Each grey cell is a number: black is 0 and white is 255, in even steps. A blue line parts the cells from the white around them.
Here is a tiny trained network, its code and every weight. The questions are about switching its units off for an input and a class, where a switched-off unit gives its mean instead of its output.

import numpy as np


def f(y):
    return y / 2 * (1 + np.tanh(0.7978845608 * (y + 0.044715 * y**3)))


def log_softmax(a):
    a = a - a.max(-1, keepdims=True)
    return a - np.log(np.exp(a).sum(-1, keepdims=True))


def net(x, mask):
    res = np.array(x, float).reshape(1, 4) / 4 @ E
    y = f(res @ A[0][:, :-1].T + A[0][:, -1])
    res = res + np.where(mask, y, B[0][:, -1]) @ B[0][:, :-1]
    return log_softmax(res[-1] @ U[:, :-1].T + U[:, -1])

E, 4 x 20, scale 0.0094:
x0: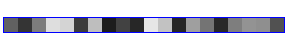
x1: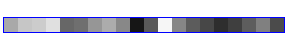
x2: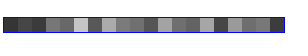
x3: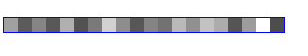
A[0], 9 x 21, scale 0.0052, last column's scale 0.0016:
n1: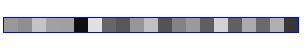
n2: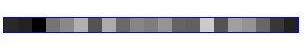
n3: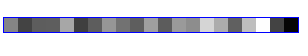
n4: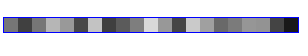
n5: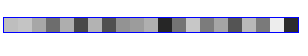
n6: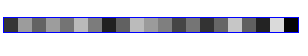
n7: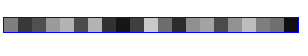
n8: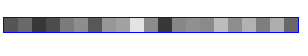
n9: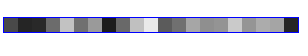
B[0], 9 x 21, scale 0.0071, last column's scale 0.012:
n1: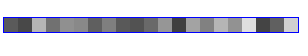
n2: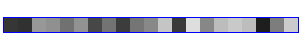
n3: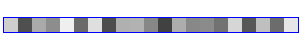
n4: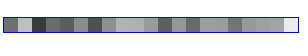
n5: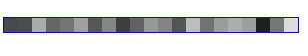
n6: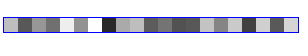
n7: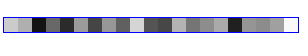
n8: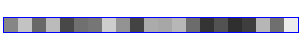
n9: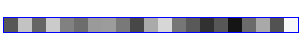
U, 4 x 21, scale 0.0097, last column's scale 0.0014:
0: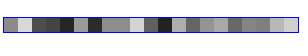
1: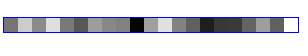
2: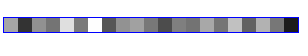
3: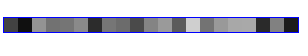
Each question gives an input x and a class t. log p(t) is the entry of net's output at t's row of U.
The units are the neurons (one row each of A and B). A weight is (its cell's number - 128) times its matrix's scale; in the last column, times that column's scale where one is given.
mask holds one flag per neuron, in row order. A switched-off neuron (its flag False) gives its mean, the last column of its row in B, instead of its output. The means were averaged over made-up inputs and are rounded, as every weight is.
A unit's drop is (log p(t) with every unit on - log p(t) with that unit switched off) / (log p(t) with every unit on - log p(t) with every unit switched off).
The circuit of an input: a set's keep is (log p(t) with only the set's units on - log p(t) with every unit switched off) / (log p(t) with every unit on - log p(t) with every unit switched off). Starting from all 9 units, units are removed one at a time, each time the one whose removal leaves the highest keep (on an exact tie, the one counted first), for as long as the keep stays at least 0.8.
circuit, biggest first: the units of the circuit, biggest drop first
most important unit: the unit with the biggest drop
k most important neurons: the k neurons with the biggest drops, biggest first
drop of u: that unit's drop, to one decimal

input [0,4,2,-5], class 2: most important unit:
n9
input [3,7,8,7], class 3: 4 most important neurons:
(n2; n9; n8; n6)
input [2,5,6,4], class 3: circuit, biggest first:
(n9; n2)
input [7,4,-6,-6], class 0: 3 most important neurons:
(n7; n4; n3)
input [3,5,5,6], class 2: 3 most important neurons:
(n9; n8; n3)
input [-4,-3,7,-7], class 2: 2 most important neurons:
(n6; n5)
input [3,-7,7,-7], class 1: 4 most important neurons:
(n9; n8; n3; n5)
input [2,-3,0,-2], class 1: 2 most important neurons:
(n9; n3)
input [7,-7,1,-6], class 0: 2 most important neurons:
(n7; n4)
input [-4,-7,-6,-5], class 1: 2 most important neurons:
(n8; n9)
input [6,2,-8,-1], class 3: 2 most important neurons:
(n1; n5)
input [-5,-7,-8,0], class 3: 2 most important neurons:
(n5; n1)
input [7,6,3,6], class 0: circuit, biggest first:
(n7; n4; n9)
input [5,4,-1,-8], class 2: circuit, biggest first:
(n6)
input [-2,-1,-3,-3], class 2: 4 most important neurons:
(n7; n2; n9; n4)
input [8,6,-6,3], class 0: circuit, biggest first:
(n7; n4)
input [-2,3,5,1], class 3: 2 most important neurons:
(n9; n8)
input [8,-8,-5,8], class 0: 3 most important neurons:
(n7; n4; n6)
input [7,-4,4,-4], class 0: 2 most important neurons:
(n7; n4)
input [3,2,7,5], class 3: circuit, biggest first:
(n2)
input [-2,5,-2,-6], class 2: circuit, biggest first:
(n9; n6)
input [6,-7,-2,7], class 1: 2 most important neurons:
(n9; n6)
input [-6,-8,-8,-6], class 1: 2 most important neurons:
(n8; n9)
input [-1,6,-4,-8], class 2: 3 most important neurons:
(n6; n9; n8)
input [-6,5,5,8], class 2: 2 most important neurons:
(n7; n3)
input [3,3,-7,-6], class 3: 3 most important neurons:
(n1; n3; n5)
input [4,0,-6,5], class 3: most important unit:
n1
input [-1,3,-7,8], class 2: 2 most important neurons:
(n3; n2)
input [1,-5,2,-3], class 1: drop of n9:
0.3
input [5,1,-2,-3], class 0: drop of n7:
0.2
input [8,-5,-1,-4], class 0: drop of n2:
0.0
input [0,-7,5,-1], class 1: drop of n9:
0.4
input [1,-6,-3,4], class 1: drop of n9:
0.5
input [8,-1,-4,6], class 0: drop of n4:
0.3
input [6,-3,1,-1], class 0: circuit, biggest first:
(n7)
